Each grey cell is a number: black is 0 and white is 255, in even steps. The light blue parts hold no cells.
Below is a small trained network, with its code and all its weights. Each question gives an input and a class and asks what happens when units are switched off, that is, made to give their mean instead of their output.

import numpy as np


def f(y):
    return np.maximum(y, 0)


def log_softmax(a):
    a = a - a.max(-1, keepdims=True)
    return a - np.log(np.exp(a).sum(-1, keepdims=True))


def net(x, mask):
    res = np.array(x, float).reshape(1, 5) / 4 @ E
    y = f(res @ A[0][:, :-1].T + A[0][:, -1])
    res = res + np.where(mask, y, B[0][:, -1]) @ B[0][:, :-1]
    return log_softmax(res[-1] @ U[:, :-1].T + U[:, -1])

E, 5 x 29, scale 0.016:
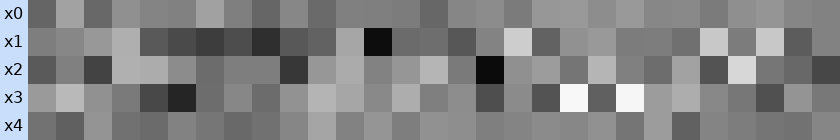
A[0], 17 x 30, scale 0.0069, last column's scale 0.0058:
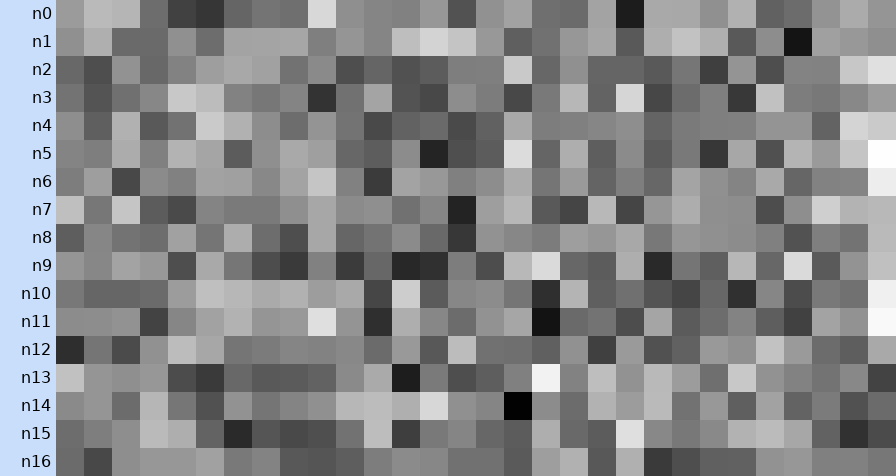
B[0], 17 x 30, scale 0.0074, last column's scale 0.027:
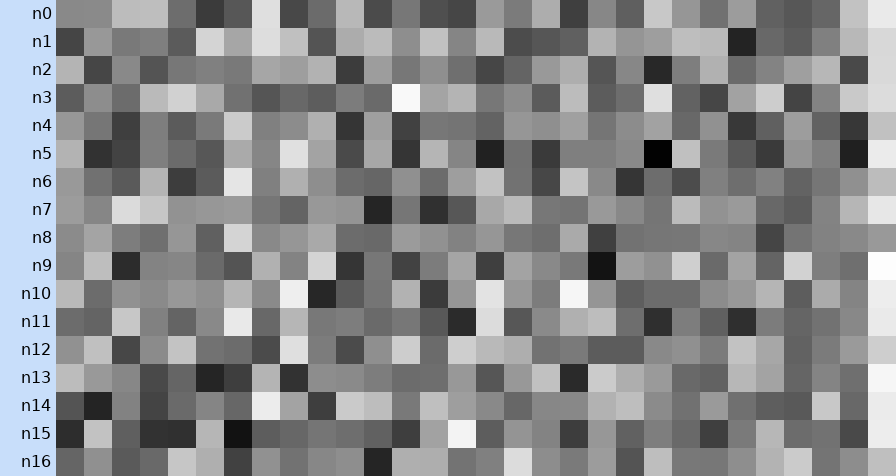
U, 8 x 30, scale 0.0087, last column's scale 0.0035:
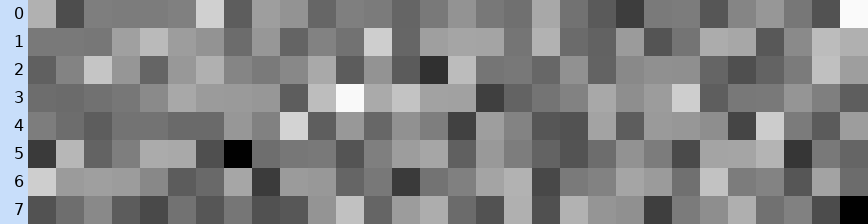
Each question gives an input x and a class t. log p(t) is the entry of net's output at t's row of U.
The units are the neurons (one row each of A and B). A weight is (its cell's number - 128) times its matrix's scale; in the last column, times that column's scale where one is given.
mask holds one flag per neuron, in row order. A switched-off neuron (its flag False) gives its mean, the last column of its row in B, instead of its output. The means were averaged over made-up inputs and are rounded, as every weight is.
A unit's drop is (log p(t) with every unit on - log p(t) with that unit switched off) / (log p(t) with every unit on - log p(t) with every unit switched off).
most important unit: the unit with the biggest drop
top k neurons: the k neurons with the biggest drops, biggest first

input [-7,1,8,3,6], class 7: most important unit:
n15
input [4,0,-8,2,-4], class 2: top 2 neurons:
[n11; n0]
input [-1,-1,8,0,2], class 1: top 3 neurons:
[n3; n12; n5]
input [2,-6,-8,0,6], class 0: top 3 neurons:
[n5; n2; n4]
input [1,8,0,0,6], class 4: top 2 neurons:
[n9; n3]
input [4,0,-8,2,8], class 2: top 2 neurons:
[n11; n0]
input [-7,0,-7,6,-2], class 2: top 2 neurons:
[n11; n9]
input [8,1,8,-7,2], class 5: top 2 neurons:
[n15; n16]
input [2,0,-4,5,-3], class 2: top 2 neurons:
[n9; n11]
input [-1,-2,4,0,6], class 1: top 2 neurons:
[n5; n3]
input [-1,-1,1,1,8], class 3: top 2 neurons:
[n7; n0]
